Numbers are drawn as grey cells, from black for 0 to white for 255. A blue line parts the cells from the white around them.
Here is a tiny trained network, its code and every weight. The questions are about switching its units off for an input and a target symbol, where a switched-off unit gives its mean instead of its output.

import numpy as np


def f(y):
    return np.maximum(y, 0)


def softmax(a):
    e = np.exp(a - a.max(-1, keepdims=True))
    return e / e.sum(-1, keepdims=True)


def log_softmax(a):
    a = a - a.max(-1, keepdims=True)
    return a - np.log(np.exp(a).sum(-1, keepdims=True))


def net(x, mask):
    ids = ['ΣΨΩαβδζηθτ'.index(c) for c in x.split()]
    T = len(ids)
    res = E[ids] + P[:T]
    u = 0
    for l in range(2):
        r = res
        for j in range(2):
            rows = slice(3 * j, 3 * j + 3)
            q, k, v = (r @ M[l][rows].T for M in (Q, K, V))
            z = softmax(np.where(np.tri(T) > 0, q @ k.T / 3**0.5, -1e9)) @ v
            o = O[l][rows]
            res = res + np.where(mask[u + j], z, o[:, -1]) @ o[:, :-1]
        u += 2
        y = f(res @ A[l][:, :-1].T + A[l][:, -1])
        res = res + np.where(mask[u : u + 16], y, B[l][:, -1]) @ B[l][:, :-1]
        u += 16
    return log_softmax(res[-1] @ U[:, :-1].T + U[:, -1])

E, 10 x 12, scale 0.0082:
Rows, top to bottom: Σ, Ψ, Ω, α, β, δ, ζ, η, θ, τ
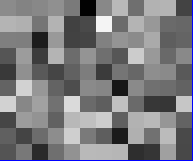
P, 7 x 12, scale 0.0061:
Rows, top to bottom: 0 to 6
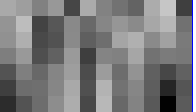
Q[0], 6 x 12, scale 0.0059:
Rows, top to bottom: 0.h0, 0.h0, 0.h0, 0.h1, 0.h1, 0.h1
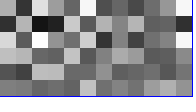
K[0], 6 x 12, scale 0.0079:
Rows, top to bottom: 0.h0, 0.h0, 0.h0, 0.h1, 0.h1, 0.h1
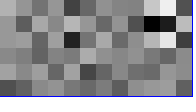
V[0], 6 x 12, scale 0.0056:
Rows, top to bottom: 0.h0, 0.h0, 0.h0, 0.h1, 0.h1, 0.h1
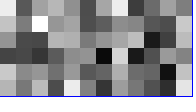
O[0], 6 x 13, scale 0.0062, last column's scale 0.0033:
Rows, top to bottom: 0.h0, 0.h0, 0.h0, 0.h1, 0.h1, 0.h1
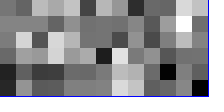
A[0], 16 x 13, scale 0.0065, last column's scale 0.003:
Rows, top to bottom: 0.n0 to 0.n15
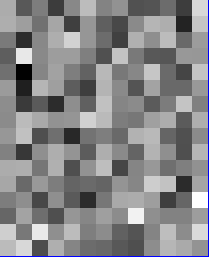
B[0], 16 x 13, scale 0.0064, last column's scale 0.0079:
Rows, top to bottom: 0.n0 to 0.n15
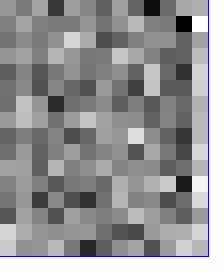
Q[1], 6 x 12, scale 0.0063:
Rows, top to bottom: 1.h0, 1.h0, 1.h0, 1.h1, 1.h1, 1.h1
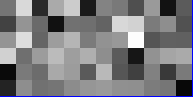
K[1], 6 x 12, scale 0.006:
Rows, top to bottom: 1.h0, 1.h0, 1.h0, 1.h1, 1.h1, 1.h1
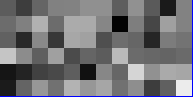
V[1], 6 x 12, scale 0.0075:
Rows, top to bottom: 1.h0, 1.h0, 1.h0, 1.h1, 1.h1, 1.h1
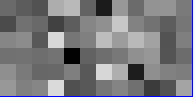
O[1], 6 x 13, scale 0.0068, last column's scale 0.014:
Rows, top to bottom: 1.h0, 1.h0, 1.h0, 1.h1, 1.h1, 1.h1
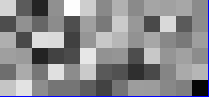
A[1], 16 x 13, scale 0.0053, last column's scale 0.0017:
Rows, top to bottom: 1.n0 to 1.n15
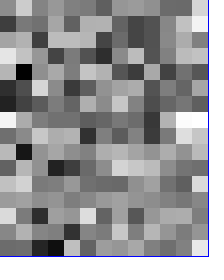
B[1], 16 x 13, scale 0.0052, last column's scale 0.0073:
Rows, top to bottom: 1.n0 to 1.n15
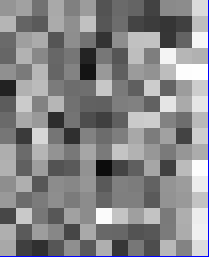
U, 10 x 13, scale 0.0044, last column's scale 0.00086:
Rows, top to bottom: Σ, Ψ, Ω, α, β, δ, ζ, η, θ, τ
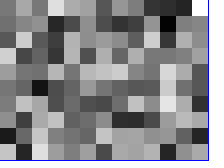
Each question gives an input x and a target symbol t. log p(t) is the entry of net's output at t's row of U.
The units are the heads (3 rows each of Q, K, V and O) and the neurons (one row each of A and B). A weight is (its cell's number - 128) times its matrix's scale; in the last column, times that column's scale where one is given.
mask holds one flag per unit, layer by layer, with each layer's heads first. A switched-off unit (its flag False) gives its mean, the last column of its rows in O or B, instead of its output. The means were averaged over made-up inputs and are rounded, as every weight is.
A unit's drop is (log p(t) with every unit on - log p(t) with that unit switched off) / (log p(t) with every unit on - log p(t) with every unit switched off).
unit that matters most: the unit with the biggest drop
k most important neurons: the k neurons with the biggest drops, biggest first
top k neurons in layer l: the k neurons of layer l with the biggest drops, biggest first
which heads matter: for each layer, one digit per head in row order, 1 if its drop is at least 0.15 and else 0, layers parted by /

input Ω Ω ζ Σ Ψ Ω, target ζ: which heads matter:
11 / 01
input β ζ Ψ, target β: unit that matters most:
0.h0
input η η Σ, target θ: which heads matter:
10 / 01
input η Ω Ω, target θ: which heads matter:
10 / 01
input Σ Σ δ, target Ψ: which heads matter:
10 / 11
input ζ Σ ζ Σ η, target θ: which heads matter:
01 / 11
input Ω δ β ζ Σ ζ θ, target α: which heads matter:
11 / 11
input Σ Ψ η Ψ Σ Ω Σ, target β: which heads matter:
10 / 11
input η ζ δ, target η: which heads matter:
10 / 01
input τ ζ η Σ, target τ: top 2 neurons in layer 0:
0.n11; 0.n1
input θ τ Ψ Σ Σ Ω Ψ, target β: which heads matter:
10 / 11
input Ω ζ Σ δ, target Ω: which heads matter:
11 / 01
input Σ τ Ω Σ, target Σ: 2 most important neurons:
0.n11; 0.n0
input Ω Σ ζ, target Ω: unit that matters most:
1.h1
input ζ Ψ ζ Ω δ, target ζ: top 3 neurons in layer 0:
0.n4; 0.n5; 0.n9
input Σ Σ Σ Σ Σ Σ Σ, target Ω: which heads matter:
00 / 11
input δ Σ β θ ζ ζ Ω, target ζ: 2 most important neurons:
0.n14; 1.n3
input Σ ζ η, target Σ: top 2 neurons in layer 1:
1.n1; 1.n2
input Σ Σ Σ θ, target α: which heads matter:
10 / 11
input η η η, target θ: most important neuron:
0.n7
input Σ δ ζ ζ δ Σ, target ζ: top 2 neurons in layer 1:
1.n3; 1.n1
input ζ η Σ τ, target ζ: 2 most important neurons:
0.n4; 1.n7
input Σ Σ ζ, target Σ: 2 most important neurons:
1.n1; 0.n1
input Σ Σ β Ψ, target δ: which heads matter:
10 / 11
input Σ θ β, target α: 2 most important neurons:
0.n2; 1.n15
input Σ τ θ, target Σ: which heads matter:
11 / 01
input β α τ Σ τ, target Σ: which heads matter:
10 / 01
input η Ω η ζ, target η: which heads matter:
11 / 01
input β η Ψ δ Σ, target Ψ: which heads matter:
10 / 11
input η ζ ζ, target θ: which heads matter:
01 / 01
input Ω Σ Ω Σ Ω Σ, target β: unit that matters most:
1.h0
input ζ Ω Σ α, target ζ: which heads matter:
10 / 01
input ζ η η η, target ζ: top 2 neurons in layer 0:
0.n1; 0.n4
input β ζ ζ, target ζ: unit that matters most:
0.h1
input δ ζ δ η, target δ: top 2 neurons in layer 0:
0.n1; 0.n8
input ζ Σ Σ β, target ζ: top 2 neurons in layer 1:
1.n3; 1.n7
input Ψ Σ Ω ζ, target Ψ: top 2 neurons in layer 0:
0.n6; 0.n1
